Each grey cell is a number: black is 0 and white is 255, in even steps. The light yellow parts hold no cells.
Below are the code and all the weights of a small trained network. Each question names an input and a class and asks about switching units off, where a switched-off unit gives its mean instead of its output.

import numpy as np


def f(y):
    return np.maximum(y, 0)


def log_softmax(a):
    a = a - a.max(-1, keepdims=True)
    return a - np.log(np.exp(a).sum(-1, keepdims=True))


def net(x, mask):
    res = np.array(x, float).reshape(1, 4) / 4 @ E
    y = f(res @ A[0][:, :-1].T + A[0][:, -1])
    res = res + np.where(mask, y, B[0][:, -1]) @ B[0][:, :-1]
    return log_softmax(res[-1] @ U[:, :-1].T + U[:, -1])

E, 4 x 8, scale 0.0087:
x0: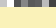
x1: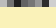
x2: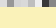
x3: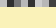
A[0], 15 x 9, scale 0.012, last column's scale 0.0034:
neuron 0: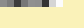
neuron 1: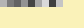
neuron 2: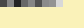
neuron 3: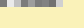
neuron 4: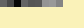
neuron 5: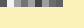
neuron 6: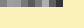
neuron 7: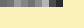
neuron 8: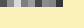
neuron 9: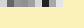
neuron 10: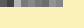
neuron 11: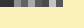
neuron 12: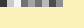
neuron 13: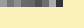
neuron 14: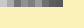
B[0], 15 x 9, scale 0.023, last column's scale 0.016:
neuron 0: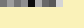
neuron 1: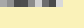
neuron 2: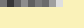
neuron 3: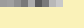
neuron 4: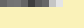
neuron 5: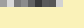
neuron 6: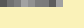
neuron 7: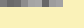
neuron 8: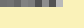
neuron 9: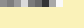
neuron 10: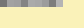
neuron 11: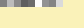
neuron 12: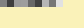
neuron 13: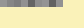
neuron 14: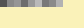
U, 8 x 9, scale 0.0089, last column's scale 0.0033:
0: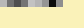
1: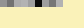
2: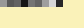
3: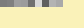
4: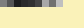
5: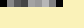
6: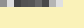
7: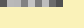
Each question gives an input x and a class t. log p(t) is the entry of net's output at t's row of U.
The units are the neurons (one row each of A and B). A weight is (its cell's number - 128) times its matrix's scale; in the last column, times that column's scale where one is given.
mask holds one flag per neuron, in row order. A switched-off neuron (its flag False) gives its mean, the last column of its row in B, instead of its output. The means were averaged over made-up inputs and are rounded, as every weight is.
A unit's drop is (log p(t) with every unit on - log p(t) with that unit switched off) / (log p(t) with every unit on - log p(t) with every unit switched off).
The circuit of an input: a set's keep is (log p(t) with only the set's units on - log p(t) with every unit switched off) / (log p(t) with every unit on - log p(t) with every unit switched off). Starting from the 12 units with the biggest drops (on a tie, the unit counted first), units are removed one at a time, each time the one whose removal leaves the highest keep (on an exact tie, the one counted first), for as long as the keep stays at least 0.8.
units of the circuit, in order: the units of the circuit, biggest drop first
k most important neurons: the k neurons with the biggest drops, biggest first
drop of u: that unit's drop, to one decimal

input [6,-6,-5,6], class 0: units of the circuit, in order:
neuron 1
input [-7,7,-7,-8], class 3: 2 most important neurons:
neuron 11; neuron 5
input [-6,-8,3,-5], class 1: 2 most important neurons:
neuron 12; neuron 8
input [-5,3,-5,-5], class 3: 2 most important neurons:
neuron 11; neuron 5
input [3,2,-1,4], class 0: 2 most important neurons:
neuron 1; neuron 9
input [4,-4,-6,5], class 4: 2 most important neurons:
neuron 4; neuron 11
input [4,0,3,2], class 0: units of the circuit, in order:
neuron 4; neuron 1
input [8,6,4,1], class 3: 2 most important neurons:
neuron 14; neuron 5
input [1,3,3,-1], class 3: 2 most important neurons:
neuron 5; neuron 4
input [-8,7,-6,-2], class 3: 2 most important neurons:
neuron 11; neuron 5
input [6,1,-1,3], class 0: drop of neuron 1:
0.1
